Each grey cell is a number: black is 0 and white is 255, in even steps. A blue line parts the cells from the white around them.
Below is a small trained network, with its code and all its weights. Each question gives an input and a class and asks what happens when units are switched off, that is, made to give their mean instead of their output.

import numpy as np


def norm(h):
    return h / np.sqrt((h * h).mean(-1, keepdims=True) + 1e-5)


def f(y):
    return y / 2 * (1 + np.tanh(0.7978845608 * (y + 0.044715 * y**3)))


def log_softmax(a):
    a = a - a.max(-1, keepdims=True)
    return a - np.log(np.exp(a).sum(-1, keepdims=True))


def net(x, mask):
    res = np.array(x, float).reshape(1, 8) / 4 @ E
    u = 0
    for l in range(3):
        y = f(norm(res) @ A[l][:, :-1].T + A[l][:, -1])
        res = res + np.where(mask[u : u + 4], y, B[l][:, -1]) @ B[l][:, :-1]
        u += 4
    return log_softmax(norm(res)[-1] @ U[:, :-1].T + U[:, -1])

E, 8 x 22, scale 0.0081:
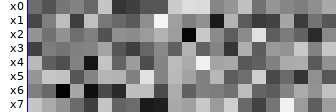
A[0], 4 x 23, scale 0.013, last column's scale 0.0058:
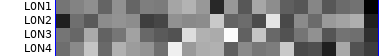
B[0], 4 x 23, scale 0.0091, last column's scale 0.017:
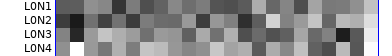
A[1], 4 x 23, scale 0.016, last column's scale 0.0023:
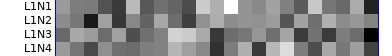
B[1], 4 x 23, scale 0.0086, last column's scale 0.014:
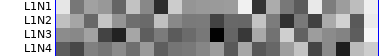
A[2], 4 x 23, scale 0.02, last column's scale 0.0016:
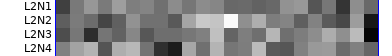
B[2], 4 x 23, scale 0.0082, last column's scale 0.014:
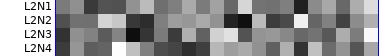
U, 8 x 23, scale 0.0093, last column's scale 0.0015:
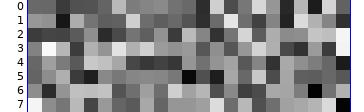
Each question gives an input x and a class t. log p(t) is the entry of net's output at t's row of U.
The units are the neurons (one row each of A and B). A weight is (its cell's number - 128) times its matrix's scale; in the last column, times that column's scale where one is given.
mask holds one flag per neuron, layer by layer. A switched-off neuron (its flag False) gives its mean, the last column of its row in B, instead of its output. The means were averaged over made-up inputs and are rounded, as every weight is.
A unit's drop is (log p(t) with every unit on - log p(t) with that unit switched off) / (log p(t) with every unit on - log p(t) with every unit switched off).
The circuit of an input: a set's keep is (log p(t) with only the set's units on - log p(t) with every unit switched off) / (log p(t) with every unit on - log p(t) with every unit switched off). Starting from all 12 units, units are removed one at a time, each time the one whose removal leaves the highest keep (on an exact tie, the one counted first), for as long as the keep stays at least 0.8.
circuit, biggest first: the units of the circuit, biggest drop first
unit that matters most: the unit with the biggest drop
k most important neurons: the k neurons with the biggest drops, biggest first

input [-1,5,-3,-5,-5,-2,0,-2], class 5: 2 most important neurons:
[L1N3 L0N1]
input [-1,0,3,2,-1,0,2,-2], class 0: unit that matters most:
L1N4
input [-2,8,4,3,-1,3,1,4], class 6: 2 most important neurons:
[L0N3 L1N2]
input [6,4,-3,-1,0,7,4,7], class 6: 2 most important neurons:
[L0N3 L2N2]
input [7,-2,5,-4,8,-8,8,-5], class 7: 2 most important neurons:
[L1N1 L1N2]
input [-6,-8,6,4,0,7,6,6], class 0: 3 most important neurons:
[L1N4 L0N1 L0N3]
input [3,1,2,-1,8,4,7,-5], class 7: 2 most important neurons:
[L1N1 L1N2]
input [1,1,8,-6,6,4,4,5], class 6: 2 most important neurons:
[L0N3 L2N2]
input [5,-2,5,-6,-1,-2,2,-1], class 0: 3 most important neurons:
[L1N4 L0N3 L0N2]
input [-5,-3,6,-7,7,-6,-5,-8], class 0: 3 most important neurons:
[L1N4 L2N1 L1N2]
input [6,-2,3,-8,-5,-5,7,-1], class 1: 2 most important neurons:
[L1N2 L0N2]
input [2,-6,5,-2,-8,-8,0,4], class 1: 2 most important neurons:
[L1N2 L0N2]
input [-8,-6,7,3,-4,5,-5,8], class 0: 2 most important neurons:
[L1N4 L1N2]
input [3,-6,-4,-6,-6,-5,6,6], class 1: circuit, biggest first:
[L1N2]
